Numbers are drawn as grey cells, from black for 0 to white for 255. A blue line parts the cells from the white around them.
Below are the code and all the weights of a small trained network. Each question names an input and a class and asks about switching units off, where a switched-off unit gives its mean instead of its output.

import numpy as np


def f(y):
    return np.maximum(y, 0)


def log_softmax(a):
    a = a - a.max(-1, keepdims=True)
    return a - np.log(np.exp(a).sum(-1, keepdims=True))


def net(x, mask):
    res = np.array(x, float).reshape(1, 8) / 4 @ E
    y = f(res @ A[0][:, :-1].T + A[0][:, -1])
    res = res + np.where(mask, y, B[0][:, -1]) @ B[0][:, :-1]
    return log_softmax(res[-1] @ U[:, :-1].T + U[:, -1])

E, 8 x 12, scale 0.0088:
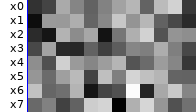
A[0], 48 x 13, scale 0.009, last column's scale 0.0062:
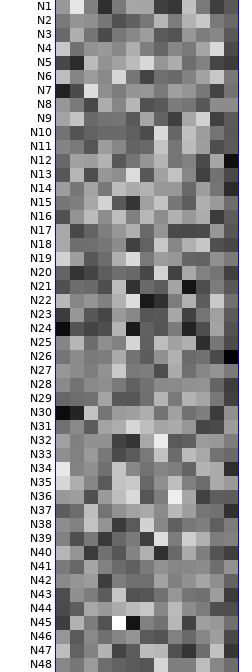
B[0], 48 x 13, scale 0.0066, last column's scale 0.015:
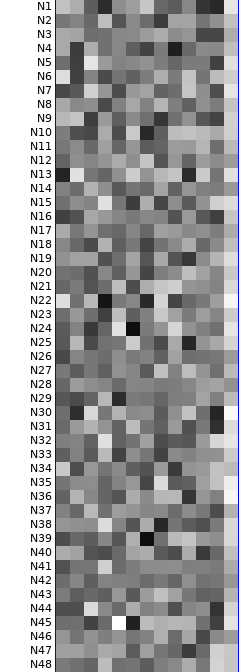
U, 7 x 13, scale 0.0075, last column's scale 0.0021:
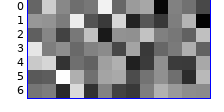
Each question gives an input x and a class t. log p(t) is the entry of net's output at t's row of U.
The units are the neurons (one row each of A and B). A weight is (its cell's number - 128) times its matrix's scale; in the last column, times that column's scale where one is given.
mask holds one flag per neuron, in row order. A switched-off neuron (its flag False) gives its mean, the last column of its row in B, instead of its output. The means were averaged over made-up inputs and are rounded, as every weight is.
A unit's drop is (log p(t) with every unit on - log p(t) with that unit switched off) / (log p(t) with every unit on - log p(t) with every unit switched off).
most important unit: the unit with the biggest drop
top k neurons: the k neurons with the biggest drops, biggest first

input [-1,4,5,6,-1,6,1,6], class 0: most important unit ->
N13
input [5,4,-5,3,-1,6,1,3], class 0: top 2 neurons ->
[N13; N25]
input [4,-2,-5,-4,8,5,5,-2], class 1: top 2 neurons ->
[N38; N47]
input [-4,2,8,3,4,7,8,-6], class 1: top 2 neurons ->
[N15; N47]
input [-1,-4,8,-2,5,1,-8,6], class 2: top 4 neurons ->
[N45; N24; N21; N23]
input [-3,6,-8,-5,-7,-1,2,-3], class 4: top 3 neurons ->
[N36; N1; N40]
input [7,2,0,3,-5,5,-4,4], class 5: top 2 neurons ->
[N30; N7]
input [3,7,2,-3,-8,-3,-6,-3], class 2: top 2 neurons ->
[N24; N45]
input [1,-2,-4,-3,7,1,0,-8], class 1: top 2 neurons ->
[N38; N47]
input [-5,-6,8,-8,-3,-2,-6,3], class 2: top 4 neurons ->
[N45; N24; N21; N43]
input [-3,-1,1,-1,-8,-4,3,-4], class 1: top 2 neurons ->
[N32; N47]
